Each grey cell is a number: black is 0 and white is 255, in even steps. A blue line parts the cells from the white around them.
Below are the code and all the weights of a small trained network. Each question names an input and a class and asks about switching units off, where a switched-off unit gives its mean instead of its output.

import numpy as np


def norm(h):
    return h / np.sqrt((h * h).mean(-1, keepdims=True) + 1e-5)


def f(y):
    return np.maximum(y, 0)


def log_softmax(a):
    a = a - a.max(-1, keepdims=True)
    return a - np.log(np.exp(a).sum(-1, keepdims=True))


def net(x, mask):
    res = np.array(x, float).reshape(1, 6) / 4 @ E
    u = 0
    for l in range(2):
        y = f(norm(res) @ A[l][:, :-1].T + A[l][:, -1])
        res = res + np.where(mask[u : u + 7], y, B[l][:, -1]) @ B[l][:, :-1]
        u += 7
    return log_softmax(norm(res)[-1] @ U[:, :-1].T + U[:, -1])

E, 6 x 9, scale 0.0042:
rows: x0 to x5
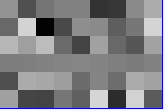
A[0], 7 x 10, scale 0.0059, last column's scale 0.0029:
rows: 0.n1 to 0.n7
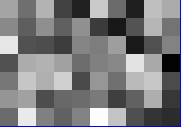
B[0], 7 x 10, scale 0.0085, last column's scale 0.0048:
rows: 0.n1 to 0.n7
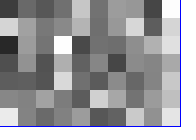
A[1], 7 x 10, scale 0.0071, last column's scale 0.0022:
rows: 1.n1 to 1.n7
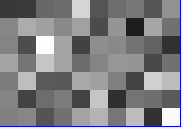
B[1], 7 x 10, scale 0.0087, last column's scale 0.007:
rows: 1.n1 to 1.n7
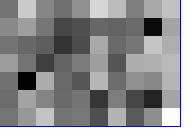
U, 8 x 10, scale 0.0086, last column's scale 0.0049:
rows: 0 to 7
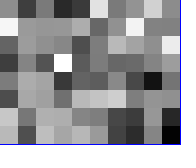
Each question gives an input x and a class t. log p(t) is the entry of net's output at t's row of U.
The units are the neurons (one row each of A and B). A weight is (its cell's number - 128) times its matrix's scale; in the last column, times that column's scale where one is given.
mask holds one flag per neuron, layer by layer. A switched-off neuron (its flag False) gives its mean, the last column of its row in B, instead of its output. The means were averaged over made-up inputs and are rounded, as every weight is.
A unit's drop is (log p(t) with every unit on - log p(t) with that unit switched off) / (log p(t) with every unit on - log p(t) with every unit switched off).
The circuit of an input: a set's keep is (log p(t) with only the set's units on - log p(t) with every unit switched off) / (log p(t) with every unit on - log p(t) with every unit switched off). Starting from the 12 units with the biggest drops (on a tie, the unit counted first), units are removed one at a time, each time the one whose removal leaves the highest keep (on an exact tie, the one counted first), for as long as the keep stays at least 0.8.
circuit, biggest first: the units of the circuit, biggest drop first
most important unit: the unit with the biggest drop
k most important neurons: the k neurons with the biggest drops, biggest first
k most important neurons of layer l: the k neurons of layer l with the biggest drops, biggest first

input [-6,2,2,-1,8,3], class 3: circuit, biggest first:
[0.n5]
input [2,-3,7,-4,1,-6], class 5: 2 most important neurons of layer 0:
[0.n1, 0.n7]
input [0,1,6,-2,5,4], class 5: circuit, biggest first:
[0.n1, 1.n1]
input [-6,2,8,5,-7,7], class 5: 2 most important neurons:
[0.n1, 1.n7]
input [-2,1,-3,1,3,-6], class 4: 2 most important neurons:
[1.n2, 0.n1]
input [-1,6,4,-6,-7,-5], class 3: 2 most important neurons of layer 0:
[0.n3, 0.n1]
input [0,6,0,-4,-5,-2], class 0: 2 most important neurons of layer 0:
[0.n6, 0.n5]
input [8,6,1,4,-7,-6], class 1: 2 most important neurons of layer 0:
[0.n2, 0.n5]
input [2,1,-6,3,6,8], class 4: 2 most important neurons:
[1.n6, 0.n3]
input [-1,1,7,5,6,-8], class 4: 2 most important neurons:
[1.n2, 0.n3]
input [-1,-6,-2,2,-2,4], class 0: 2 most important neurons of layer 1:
[1.n3, 1.n4]
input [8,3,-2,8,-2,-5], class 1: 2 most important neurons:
[0.n2, 0.n1]
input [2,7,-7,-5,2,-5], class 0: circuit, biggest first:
[1.n5, 0.n1, 0.n3]
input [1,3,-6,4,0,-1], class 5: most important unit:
1.n1
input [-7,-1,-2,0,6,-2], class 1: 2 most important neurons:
[0.n7, 0.n3]
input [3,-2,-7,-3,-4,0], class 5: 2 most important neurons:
[1.n1, 0.n7]
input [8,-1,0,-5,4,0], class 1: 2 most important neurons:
[0.n2, 0.n3]
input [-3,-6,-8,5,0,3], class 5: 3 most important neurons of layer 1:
[1.n1, 1.n7, 1.n5]
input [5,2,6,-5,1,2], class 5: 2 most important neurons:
[0.n1, 0.n7]
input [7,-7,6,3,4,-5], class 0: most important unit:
1.n3
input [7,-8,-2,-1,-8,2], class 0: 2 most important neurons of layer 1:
[1.n3, 1.n4]
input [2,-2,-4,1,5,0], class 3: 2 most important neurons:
[0.n4, 0.n1]
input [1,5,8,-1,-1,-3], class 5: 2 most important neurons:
[0.n1, 0.n2]
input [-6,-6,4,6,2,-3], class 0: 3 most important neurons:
[0.n2, 1.n3, 1.n4]
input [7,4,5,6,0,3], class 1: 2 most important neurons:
[0.n2, 1.n1]
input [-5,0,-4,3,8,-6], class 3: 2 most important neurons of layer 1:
[1.n7, 1.n1]
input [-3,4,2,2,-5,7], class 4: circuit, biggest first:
[1.n6]
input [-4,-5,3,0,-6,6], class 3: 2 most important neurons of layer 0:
[0.n3, 0.n2]
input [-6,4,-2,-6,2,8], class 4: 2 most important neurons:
[1.n6, 0.n2]
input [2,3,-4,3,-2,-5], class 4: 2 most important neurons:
[1.n2, 0.n1]
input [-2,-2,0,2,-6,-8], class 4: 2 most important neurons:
[1.n2, 0.n5]
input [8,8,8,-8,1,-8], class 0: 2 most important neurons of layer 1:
[1.n5, 1.n7]
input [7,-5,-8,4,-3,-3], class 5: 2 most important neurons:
[1.n1, 0.n7]
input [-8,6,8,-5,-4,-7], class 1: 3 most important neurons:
[0.n7, 1.n3, 1.n6]
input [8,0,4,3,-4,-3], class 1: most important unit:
0.n2
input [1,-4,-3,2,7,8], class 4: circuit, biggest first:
[1.n6, 0.n3, 0.n2]
